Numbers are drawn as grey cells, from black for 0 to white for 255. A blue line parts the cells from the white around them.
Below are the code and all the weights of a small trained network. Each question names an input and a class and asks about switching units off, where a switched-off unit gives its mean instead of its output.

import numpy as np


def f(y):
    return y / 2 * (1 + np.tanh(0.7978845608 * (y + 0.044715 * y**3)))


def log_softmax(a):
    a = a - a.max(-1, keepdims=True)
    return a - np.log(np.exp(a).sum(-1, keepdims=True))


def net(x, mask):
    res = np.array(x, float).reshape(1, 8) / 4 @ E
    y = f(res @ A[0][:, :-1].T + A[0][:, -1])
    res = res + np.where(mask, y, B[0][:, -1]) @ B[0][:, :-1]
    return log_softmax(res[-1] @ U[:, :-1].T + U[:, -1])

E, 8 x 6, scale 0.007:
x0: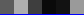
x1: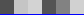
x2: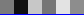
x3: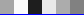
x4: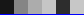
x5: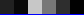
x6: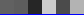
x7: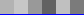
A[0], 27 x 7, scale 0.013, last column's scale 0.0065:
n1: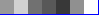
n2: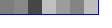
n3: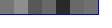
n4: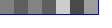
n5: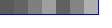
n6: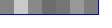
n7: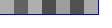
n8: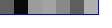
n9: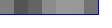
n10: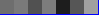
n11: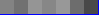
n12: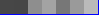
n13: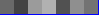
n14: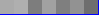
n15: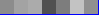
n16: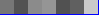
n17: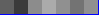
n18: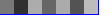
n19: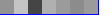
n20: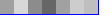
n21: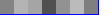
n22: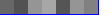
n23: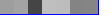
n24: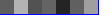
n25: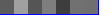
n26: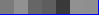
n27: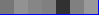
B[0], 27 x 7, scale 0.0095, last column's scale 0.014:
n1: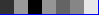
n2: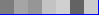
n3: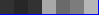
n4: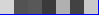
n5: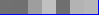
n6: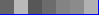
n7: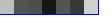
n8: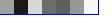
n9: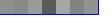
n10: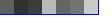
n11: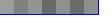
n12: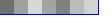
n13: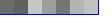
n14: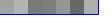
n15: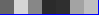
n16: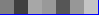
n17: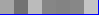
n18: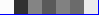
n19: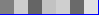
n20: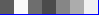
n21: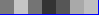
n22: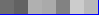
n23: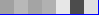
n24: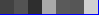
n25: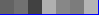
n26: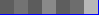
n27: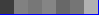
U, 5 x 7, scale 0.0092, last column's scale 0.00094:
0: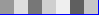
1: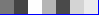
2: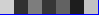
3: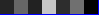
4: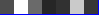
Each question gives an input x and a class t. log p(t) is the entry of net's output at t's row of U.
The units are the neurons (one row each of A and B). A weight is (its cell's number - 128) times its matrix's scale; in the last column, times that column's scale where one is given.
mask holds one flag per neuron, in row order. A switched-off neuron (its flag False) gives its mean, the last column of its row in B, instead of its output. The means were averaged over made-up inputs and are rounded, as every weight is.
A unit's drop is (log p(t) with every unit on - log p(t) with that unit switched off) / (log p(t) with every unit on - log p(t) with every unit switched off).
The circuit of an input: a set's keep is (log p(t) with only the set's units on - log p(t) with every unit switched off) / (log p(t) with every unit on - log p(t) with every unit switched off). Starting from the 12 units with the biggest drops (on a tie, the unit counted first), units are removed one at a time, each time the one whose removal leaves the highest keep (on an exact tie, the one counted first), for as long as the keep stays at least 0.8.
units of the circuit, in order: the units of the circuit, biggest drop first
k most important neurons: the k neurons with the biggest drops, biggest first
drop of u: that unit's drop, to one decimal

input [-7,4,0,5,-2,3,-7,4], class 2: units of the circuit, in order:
[n7]
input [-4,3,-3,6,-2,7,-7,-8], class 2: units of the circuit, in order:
[n18; n20]
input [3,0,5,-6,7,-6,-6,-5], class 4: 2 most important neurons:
[n15; n21]
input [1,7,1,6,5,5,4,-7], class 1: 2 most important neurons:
[n12; n13]
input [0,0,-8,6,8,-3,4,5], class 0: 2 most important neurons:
[n19; n23]
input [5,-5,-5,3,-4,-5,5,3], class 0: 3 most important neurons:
[n23; n19; n2]
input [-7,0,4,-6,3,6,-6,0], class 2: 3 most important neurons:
[n7; n18; n4]
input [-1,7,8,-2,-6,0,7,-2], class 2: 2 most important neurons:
[n18; n4]
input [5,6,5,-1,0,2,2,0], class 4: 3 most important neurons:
[n15; n8; n21]
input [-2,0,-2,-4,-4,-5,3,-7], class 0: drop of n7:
0.1
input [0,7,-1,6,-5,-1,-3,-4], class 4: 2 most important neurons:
[n20; n21]
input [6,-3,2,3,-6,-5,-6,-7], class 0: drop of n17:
-0.1
